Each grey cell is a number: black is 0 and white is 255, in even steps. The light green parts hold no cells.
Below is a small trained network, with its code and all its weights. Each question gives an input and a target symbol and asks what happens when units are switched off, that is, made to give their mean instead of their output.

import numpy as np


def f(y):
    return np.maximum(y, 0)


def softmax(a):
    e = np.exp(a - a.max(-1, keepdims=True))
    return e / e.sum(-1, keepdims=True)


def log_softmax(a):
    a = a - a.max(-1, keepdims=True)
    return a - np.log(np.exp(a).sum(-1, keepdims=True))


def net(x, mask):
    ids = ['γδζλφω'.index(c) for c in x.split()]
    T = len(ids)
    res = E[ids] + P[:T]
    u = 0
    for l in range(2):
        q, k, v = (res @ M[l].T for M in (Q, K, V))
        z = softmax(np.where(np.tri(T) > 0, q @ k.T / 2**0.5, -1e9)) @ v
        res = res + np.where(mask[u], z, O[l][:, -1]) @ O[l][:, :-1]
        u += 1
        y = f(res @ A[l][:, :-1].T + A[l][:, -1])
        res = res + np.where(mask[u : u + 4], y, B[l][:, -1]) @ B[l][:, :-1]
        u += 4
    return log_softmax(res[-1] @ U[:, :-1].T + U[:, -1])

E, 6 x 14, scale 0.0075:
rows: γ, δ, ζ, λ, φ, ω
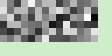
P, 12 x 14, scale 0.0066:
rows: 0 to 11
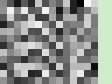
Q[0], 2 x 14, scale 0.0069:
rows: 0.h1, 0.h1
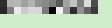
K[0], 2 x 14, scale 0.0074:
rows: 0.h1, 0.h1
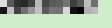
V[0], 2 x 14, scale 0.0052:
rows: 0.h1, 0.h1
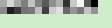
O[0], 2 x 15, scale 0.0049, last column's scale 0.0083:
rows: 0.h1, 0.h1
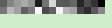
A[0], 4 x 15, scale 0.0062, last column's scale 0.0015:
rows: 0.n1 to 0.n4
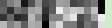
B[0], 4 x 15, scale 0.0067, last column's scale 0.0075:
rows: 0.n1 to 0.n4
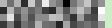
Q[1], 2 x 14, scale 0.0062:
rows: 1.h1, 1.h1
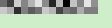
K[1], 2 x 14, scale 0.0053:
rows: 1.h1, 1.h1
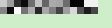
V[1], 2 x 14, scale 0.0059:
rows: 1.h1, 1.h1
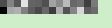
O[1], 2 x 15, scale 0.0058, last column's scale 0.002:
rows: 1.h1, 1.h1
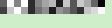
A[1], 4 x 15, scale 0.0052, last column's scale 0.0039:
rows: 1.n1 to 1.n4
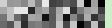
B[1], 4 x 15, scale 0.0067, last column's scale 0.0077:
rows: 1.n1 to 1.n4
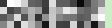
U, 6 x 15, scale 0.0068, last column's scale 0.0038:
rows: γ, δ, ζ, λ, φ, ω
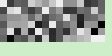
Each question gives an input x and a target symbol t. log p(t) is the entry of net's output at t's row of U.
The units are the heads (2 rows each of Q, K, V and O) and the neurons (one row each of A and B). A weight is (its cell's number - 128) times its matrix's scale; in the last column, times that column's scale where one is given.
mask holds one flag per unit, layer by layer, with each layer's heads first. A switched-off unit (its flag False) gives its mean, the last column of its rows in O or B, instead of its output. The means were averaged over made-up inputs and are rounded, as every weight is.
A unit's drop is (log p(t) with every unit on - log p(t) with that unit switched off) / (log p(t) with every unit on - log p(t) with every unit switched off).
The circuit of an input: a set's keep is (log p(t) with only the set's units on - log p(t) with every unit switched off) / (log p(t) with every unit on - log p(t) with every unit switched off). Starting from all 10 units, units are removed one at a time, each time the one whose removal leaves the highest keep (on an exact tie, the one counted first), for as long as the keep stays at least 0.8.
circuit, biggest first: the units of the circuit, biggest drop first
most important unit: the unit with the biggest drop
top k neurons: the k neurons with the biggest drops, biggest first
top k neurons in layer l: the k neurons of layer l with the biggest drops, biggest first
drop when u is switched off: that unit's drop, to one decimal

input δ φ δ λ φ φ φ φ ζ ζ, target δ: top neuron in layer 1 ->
(1.n3)
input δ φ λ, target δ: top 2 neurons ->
(0.n1, 1.n3)
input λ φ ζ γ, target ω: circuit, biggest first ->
(0.h1, 0.n3)
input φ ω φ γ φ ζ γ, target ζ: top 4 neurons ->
(1.n2, 0.n2, 0.n3, 1.n3)
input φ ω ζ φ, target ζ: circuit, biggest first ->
(1.n2, 0.h1, 1.h1, 0.n2)
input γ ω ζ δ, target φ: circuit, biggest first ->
(0.h1, 0.n2)
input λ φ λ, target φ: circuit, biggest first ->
(1.n3, 0.h1)
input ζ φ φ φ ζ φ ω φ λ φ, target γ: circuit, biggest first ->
(1.h1, 0.n2)
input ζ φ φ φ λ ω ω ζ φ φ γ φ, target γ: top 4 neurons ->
(0.n3, 0.n2, 1.n3, 1.n1)
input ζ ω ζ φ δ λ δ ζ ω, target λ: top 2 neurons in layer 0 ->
(0.n3, 0.n2)
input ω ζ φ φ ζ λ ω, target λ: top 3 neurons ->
(1.n4, 1.n3, 0.n1)
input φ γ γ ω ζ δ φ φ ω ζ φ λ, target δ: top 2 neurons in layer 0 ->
(0.n1, 0.n4)
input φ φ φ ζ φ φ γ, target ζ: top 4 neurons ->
(1.n2, 0.n2, 1.n3, 0.n3)
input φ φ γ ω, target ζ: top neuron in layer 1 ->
(1.n2)
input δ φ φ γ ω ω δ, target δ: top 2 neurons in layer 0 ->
(0.n1, 0.n2)
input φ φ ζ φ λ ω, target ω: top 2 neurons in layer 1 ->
(1.n1, 1.n2)
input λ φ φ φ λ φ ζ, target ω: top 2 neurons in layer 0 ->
(0.n1, 0.n3)
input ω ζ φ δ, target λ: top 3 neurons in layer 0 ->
(0.n1, 0.n3, 0.n2)
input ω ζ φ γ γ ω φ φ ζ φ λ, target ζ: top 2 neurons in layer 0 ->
(0.n2, 0.n1)
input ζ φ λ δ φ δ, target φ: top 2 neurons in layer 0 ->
(0.n4, 0.n2)
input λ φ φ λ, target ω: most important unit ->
0.h1
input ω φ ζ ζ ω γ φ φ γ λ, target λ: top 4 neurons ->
(1.n4, 1.n3, 0.n1, 0.n3)
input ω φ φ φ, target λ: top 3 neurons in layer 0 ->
(0.n1, 0.n2, 0.n4)
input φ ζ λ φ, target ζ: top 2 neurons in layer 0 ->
(0.n2, 0.n3)
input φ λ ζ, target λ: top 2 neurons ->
(0.n2, 1.n3)
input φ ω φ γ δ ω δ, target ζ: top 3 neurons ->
(1.n2, 0.n2, 1.n3)
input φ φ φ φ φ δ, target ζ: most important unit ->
1.h1
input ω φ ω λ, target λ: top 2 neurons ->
(1.n4, 1.n3)
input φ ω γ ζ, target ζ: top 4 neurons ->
(1.n2, 0.n2, 0.n3, 1.n3)
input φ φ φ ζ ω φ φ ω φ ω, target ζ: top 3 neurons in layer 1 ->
(1.n2, 1.n3, 1.n4)
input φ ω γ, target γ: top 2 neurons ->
(0.n2, 1.n3)
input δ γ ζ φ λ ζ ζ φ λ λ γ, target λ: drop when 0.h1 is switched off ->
0.5
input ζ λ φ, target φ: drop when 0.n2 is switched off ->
0.4
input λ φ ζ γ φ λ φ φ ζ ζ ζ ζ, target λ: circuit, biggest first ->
(0.h1)
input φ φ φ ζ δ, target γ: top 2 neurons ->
(0.n2, 1.n2)
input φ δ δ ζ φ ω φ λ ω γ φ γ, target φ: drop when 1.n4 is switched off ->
-0.1
